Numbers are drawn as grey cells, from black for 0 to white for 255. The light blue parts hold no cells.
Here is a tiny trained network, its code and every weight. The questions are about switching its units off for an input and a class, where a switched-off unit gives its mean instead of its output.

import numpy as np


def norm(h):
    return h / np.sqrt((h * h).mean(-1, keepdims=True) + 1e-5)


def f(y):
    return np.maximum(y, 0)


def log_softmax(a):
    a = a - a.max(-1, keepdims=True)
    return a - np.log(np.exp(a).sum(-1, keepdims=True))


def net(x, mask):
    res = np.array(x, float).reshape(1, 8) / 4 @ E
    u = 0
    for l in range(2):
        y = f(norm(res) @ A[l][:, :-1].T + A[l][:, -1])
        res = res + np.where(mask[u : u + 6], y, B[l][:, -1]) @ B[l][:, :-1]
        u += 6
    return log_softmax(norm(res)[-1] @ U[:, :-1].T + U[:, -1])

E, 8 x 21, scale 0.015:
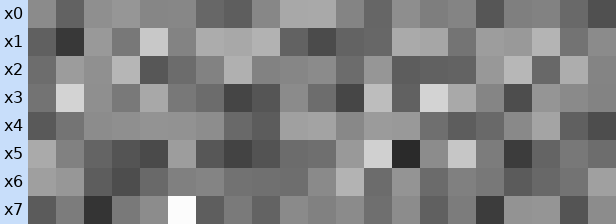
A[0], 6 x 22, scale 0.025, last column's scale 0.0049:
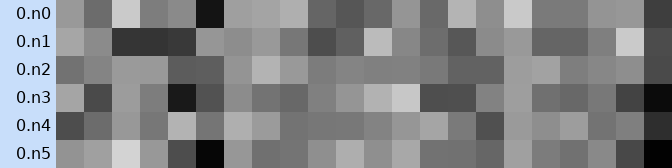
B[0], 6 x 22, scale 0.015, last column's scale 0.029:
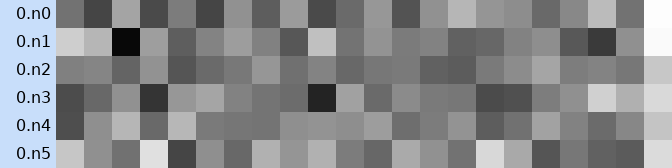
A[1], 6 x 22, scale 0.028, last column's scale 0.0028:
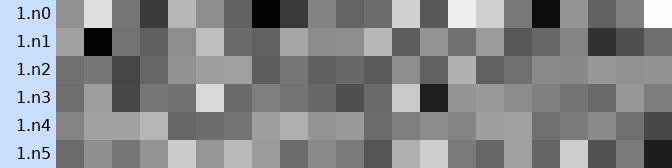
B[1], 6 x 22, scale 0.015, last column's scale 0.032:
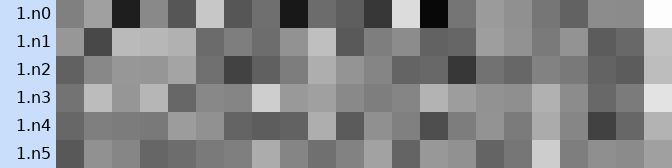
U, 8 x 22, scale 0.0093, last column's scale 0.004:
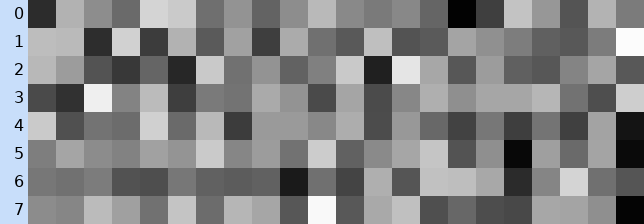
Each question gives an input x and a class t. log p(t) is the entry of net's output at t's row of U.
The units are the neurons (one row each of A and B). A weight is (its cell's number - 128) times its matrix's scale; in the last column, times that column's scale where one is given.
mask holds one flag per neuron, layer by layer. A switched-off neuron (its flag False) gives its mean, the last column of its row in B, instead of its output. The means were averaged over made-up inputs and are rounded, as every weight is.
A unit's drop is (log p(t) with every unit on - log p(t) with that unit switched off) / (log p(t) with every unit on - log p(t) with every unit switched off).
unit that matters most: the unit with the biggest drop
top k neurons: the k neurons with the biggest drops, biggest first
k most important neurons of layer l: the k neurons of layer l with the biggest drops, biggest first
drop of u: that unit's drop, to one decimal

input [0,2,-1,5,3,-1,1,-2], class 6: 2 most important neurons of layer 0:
0.n0, 0.n1
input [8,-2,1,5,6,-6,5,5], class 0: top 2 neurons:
0.n0, 0.n5
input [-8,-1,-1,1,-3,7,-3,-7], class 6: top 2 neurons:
0.n0, 0.n3
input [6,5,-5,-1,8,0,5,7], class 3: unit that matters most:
1.n1
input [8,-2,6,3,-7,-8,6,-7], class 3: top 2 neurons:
0.n0, 1.n0
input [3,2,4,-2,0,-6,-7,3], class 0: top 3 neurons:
0.n0, 1.n1, 0.n5
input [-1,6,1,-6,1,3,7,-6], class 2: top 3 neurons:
0.n0, 1.n0, 0.n1
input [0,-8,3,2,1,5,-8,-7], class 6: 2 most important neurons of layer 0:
0.n3, 0.n1
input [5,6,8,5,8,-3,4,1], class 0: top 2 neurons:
0.n0, 1.n1
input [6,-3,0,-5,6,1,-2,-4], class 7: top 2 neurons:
0.n3, 1.n0
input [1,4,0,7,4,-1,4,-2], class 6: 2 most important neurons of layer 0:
0.n1, 0.n0
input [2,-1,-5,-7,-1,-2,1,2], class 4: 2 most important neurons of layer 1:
1.n0, 1.n3
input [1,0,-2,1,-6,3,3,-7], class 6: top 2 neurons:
0.n0, 0.n3
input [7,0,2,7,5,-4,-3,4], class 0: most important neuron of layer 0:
0.n0
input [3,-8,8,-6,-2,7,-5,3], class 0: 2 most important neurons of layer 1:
1.n0, 1.n2
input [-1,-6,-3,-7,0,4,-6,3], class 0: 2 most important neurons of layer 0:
0.n3, 0.n5
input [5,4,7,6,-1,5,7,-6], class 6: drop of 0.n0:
0.6
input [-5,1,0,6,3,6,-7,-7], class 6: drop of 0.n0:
0.7
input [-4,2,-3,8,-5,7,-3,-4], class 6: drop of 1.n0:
-0.1
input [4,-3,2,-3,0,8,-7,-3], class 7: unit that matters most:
0.n3
